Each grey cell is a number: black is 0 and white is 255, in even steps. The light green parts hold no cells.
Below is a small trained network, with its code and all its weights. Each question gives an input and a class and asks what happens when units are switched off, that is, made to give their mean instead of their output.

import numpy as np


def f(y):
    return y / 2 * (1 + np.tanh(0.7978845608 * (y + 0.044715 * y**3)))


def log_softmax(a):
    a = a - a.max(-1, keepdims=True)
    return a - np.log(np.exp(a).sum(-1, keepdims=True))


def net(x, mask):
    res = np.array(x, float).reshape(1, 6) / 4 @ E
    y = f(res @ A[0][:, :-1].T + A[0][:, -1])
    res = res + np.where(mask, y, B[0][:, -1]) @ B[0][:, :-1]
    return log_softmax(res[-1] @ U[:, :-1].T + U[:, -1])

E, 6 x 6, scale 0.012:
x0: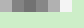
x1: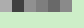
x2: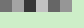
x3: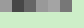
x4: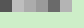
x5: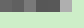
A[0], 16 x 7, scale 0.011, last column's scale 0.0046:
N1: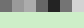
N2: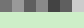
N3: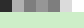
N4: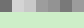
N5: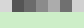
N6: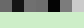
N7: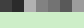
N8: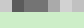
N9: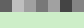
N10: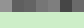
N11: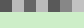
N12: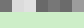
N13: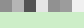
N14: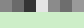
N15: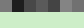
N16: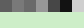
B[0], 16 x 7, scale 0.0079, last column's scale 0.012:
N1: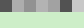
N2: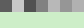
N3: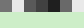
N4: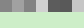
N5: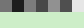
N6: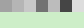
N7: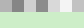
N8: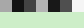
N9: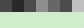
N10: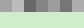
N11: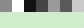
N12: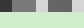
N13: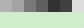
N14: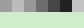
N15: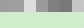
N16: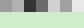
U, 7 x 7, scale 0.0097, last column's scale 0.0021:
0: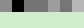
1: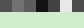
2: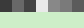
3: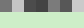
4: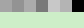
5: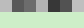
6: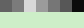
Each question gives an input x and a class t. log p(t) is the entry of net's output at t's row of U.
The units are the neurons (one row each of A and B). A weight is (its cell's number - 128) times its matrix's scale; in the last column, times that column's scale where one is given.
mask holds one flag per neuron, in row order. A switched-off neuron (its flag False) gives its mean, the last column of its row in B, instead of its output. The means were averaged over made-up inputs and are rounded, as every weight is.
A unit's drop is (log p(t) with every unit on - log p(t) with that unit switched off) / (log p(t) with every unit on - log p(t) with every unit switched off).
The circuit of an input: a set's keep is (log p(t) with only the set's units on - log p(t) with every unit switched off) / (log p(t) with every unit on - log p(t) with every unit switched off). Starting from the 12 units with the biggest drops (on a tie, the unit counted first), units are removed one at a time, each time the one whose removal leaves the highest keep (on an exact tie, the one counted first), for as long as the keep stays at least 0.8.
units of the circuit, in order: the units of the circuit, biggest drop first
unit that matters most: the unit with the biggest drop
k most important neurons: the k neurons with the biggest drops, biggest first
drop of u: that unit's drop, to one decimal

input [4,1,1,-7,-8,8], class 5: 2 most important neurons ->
(N8 N7)
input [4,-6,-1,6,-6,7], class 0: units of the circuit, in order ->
(N3 N5)
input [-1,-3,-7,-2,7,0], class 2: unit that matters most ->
N12
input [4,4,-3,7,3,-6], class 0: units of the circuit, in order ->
(N5 N3)
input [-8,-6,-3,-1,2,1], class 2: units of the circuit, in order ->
(N12 N9)
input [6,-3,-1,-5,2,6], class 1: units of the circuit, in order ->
(N6 N14)
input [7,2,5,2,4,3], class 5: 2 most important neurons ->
(N8 N16)
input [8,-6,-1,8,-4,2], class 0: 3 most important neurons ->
(N5 N3 N4)
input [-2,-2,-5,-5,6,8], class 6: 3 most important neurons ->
(N12 N16 N1)
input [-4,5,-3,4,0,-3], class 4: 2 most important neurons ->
(N8 N7)
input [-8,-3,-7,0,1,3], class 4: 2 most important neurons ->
(N7 N16)
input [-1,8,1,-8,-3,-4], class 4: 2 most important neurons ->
(N8 N3)
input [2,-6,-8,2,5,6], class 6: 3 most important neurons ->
(N11 N16 N12)
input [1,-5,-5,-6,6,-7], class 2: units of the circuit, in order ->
(N12)
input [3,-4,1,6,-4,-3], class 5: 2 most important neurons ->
(N14 N13)
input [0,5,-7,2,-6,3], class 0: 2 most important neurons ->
(N5 N8)
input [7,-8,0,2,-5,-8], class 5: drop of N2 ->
0.0
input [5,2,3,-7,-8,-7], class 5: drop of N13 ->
0.1
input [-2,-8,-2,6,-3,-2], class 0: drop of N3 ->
0.6
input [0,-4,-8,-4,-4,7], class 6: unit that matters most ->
N16
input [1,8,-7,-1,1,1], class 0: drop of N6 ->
-0.1
